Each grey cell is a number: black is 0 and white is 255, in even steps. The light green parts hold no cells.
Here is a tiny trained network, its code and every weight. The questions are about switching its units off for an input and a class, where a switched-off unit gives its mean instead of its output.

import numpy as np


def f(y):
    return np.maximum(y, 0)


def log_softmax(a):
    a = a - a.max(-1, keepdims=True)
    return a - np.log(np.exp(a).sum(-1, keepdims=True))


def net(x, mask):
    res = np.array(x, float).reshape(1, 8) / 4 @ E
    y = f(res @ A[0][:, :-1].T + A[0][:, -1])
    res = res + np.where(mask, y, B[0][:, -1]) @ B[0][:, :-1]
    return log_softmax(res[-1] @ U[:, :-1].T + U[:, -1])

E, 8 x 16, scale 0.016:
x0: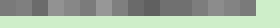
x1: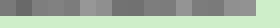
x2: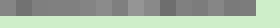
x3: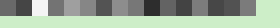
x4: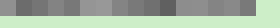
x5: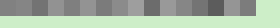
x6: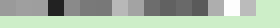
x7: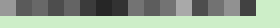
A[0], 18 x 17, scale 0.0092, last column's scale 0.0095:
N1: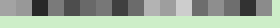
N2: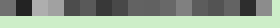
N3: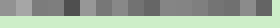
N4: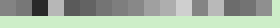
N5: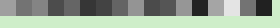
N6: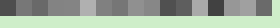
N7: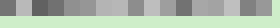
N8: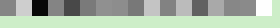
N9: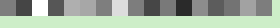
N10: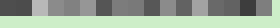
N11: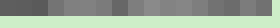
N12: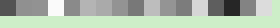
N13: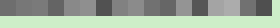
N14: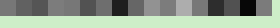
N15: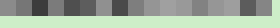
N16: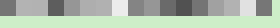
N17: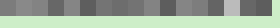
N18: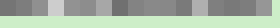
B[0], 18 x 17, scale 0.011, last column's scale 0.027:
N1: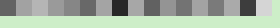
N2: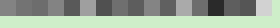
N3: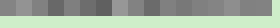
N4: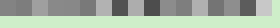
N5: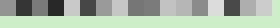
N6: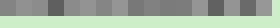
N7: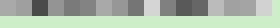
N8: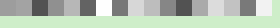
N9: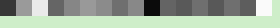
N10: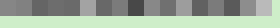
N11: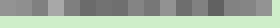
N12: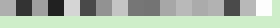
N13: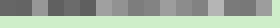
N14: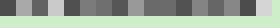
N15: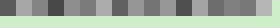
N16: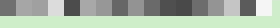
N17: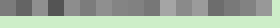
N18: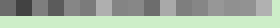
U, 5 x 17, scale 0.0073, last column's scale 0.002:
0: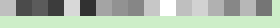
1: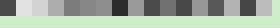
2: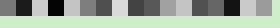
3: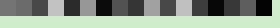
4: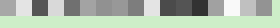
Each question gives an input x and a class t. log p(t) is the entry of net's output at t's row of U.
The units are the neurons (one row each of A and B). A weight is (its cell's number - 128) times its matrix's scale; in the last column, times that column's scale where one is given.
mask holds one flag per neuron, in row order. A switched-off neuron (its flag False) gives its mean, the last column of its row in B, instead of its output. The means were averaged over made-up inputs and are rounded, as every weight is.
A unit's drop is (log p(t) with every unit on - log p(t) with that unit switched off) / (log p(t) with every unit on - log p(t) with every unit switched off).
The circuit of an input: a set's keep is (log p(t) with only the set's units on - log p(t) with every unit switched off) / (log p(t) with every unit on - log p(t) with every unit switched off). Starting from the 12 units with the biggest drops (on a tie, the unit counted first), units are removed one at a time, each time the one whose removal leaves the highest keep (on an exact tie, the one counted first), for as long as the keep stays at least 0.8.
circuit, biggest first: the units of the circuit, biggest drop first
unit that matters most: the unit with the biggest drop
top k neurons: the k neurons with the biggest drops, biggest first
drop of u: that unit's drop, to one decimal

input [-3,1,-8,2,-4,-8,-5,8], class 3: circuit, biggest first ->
N2
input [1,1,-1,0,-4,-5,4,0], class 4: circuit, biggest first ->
N12; N1; N9
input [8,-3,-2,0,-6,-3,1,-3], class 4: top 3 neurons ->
N5; N1; N9
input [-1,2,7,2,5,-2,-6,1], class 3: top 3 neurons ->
N14; N5; N2
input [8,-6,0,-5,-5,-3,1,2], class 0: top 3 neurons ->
N9; N16; N8
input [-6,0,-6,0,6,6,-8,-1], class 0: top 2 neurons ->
N12; N9
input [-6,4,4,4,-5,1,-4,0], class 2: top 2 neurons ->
N12; N16
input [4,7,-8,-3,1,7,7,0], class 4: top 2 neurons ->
N12; N16
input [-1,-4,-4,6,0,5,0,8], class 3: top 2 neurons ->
N2; N12
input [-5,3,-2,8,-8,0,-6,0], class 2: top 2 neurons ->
N12; N16
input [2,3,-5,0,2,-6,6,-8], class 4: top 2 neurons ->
N7; N1
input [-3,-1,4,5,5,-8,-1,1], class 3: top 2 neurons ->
N12; N5
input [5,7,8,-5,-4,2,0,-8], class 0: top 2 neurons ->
N12; N14
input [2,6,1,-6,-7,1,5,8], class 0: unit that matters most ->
N5
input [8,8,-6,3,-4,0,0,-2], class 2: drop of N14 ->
0.2
